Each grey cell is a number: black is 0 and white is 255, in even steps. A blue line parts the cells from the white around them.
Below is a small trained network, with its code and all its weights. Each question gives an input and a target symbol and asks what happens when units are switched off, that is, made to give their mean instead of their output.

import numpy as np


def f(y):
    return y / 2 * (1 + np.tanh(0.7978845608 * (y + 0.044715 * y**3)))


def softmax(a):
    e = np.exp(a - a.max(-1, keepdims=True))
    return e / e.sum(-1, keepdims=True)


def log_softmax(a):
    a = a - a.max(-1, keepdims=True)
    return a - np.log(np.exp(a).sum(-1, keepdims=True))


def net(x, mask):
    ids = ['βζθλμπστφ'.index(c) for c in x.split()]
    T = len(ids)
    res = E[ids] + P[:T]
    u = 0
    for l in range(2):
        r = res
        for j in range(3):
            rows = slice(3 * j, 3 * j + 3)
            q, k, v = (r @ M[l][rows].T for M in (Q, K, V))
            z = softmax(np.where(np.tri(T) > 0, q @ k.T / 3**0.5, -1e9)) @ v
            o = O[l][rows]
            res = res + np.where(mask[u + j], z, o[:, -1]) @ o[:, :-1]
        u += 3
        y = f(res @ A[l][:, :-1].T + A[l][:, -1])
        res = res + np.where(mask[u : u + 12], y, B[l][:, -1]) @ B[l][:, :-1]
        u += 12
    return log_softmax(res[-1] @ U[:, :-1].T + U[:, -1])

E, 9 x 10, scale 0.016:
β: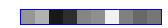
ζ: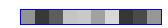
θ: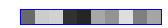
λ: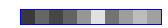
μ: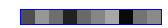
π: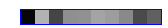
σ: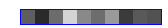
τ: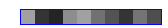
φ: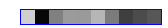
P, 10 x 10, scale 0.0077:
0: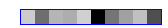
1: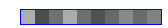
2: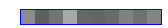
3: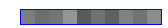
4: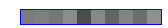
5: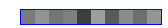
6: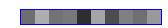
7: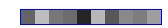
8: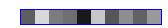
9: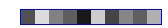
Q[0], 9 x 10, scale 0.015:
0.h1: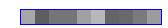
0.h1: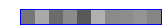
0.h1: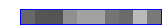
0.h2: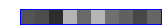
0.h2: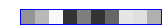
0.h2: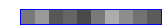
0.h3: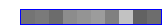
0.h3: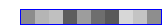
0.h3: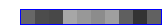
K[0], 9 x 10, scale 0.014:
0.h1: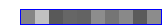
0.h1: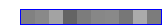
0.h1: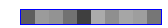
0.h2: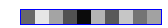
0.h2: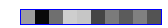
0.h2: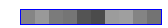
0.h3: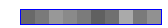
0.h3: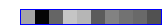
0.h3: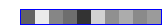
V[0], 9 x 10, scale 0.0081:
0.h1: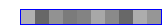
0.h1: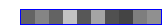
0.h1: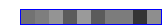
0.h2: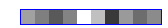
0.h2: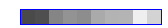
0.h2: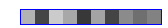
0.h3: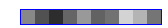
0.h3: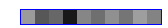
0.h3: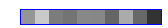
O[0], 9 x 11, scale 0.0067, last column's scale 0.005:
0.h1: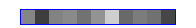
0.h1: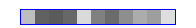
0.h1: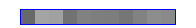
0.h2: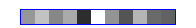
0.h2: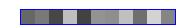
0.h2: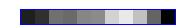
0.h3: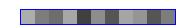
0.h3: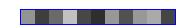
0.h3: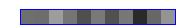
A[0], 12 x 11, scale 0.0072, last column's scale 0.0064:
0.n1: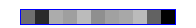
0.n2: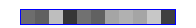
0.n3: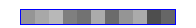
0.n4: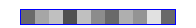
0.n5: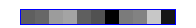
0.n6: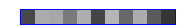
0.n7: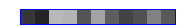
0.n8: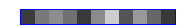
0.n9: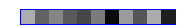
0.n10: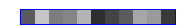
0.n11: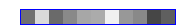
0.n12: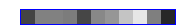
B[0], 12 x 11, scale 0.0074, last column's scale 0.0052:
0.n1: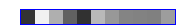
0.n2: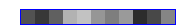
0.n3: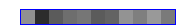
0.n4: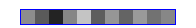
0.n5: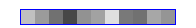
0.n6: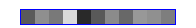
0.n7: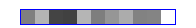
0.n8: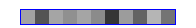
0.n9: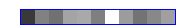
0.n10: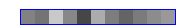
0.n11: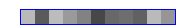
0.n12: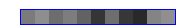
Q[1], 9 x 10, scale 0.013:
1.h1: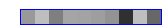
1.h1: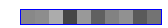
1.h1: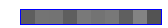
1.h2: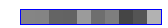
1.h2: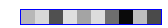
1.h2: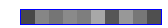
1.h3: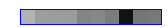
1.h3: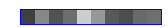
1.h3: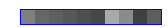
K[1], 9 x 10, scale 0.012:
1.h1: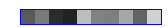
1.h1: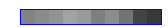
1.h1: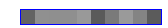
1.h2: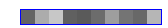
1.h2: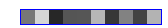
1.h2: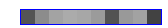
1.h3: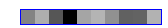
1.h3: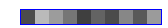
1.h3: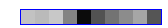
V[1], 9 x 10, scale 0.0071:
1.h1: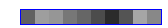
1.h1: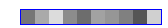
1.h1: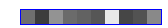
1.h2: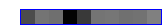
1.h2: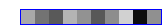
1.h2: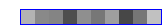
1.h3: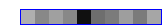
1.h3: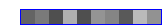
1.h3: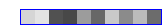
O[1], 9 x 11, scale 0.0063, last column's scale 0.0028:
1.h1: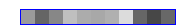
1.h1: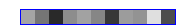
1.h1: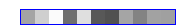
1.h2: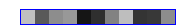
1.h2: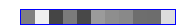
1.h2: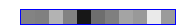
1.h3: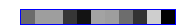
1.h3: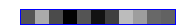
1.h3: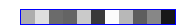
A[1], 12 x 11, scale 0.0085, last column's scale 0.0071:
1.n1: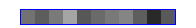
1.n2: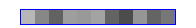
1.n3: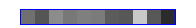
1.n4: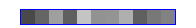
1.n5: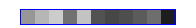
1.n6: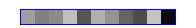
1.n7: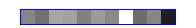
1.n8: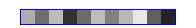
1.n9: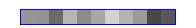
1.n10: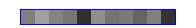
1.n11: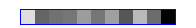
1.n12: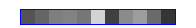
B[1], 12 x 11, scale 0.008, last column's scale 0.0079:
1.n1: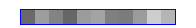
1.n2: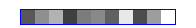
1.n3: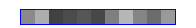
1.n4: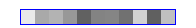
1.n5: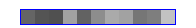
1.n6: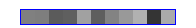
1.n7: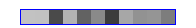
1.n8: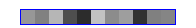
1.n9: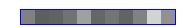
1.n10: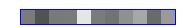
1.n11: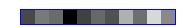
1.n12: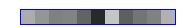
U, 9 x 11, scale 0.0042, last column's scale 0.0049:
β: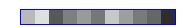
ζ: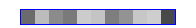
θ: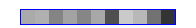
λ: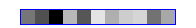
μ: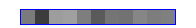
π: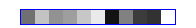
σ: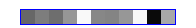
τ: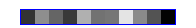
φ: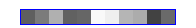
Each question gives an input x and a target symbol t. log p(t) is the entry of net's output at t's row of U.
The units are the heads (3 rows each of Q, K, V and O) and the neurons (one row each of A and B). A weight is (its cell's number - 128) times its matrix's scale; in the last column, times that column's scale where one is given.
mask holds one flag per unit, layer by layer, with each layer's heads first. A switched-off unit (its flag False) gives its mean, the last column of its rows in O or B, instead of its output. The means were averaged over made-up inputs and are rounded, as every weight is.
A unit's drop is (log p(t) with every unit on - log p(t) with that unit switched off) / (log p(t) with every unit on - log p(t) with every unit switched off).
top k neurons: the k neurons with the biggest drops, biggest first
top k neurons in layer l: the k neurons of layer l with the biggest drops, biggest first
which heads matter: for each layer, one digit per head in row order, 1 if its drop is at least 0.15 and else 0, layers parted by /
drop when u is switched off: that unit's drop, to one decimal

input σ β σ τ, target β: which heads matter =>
000 / 001
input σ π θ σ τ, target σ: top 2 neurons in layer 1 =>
[1.n4, 1.n2]
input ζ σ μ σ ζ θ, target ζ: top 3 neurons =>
[0.n3, 0.n11, 0.n7]
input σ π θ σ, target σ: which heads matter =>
010 / 010
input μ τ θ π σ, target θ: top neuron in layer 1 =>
[1.n7]
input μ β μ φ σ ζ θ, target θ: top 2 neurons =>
[1.n7, 1.n4]
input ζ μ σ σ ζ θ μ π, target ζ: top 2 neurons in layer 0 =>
[0.n7, 0.n11]
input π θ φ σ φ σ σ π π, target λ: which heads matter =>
010 / 100
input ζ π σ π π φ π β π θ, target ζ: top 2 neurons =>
[0.n3, 0.n11]
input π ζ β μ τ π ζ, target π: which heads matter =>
001 / 000
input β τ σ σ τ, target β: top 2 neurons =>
[0.n9, 0.n5]
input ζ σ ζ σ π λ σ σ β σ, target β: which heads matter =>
010 / 001
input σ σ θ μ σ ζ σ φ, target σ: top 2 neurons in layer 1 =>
[1.n4, 1.n2]
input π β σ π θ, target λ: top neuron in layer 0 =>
[0.n7]
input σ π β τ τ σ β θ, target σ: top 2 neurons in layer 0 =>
[0.n4, 0.n2]
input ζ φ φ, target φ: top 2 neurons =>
[1.n8, 0.n1]
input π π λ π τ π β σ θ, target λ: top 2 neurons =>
[0.n3, 0.n7]
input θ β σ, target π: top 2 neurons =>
[0.n2, 0.n7]
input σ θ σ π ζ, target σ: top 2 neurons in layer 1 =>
[1.n4, 1.n2]
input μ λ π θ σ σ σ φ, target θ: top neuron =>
[1.n7]
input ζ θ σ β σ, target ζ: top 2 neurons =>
[0.n7, 0.n11]
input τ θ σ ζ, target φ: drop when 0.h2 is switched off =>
0.9
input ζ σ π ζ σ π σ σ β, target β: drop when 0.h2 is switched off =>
0.3
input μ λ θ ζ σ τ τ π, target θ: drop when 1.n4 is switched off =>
0.2
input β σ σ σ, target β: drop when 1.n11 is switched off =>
0.0
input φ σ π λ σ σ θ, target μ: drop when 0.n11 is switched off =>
0.1
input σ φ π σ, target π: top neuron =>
[1.n2]
